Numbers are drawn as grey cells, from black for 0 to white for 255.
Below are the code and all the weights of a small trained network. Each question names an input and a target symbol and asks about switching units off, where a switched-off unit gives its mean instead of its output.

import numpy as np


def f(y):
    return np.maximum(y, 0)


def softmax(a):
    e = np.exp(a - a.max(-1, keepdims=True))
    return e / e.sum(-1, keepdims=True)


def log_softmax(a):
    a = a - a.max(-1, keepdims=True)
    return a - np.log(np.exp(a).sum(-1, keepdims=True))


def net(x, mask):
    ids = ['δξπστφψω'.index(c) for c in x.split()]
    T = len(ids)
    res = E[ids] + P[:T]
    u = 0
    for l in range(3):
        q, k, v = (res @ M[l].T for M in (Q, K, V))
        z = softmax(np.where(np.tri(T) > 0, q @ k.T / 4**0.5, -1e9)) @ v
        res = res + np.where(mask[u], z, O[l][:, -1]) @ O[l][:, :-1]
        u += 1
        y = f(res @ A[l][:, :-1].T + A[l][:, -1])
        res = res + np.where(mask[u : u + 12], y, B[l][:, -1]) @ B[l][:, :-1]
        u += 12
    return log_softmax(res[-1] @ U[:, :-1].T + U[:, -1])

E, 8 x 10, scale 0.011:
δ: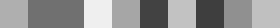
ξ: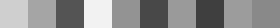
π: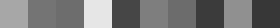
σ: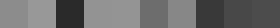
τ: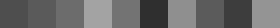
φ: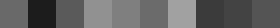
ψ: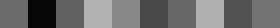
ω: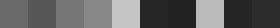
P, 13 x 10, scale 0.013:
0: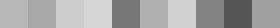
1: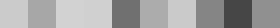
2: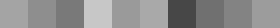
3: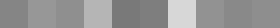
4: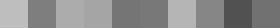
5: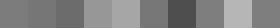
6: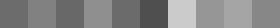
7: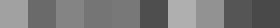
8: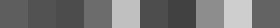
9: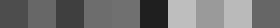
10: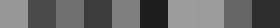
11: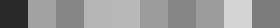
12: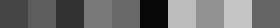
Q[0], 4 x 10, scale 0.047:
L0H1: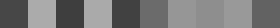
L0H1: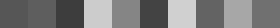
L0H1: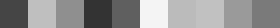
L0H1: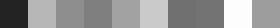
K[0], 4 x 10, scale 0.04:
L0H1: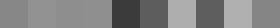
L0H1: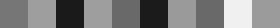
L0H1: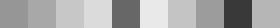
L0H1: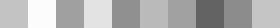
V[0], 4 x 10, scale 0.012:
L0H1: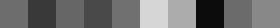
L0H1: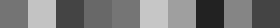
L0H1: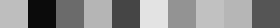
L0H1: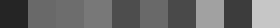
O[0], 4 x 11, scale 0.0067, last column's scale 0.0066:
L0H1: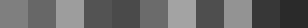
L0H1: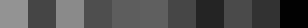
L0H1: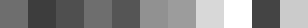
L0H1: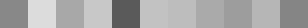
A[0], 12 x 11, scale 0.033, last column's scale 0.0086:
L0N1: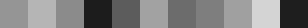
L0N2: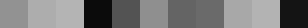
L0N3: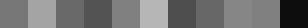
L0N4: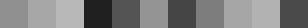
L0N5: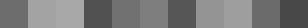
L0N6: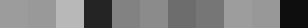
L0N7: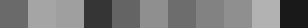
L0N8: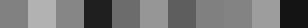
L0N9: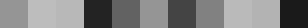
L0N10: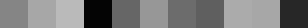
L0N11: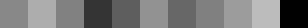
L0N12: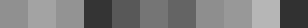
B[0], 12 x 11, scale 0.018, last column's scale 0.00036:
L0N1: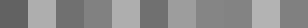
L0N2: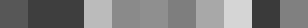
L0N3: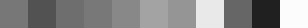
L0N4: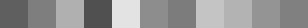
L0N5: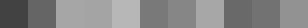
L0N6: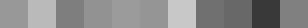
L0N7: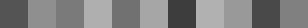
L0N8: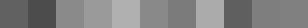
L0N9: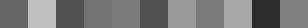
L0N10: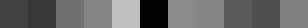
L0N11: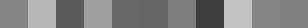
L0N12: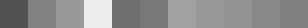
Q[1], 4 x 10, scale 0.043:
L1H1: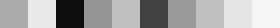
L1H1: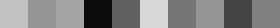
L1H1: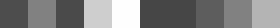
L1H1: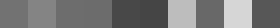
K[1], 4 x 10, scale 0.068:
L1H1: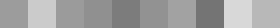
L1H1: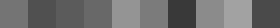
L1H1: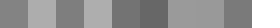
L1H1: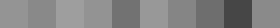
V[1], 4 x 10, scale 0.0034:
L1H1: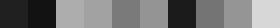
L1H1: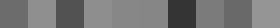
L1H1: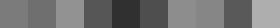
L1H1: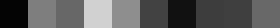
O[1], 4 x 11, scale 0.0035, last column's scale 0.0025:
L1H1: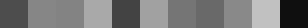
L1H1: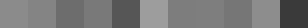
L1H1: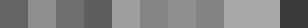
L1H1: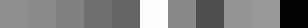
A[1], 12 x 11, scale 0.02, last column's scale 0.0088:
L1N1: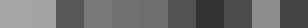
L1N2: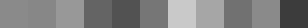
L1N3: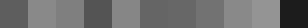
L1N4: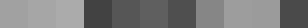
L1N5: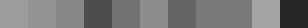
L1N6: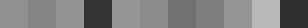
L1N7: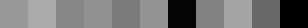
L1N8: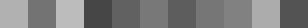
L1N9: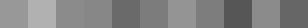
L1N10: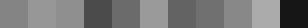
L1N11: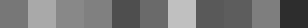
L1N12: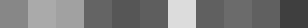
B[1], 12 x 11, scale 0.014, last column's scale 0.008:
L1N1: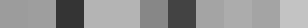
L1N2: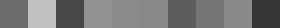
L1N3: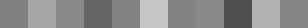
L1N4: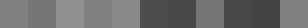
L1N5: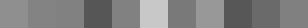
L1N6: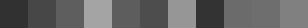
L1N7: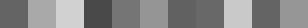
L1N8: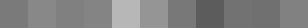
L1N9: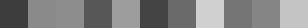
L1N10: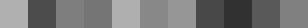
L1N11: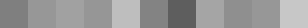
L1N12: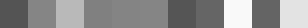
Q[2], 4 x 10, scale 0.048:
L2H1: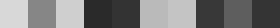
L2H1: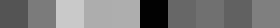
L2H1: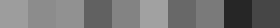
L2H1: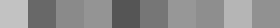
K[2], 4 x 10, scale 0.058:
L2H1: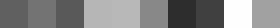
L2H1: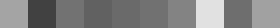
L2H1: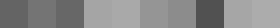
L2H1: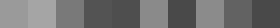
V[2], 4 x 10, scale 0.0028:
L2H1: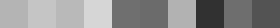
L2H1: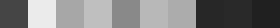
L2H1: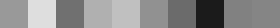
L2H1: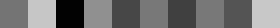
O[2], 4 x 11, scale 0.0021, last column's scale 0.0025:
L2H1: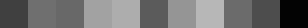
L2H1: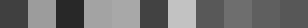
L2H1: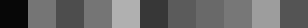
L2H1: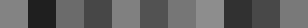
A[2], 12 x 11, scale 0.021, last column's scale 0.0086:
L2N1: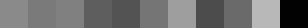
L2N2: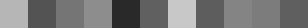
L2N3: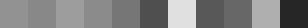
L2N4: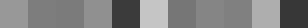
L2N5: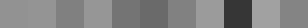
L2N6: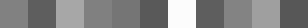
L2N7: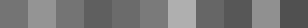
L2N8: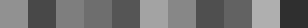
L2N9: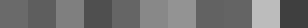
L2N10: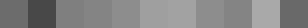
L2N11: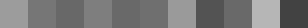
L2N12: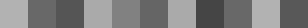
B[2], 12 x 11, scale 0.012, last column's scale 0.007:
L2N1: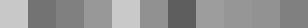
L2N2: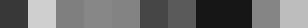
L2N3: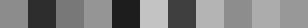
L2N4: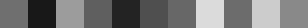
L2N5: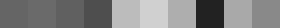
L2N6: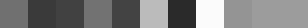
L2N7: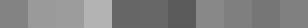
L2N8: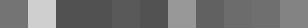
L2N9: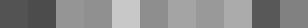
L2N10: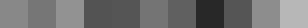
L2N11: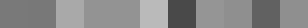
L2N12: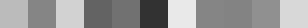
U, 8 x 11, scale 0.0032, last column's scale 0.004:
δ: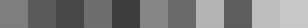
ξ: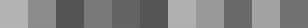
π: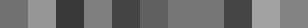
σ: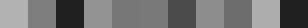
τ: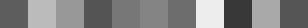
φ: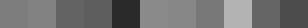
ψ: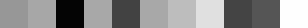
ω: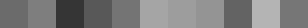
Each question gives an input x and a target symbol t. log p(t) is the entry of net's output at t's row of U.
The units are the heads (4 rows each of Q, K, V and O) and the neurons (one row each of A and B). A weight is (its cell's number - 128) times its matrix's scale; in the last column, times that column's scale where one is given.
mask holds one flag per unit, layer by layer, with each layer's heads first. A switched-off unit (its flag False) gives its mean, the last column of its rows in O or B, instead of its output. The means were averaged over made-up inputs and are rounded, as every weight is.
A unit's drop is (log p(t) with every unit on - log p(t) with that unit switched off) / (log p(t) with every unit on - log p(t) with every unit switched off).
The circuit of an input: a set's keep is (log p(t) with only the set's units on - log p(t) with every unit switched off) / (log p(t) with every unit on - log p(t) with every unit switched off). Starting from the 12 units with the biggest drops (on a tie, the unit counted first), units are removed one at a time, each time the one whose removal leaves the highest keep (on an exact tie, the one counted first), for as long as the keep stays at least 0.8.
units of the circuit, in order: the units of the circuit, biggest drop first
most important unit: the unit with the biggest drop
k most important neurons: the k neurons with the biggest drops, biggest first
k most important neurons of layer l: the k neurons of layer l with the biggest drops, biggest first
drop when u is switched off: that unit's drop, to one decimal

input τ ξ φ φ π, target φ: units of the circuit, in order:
L0H1, L1N12
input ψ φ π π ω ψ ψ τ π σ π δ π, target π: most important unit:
L2N2
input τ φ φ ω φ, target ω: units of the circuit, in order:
L0H1, L2N5, L1N12, L1N9
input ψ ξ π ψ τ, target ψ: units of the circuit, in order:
L0H1, L1N2, L1N12
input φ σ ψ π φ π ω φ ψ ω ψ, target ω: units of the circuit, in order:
L0H1, L2N5, L1N12
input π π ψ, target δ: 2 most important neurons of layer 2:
L2N4, L2N10
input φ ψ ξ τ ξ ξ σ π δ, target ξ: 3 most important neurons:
L2N12, L1N12, L1N2
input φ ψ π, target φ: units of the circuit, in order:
L1N7, L0H1
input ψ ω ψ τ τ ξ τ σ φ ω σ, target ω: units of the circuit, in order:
L2N5, L0H1, L1N12, L1N9
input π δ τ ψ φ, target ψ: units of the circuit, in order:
L1N2, L0H1, L1N12
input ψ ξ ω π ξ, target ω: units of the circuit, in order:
L2N5, L0H1, L1N9, L1N12
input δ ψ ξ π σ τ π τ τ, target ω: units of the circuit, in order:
L0H1, L1N12, L2N5, L1N2
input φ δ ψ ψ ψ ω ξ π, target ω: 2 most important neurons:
L2N5, L1N12
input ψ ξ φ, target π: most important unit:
L0H1
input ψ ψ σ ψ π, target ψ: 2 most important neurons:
L1N2, L1N12
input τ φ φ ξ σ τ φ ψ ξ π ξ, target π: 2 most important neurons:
L2N2, L1N11
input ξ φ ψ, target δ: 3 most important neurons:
L2N4, L1N2, L1N12
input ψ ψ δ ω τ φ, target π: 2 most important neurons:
L2N2, L1N2
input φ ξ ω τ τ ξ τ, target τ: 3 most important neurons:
L1N9, L1N11, L1N12
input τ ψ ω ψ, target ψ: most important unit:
L1N2
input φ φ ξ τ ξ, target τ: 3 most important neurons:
L1N9, L1N12, L1N11
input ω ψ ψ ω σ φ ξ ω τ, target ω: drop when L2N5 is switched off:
0.9
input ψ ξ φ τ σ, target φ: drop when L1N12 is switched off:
0.7
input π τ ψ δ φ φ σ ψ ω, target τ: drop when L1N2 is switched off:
0.1
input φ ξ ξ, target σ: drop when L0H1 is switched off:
1.4
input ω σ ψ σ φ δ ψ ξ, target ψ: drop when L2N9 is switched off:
0.0
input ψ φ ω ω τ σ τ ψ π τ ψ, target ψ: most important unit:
L0H1
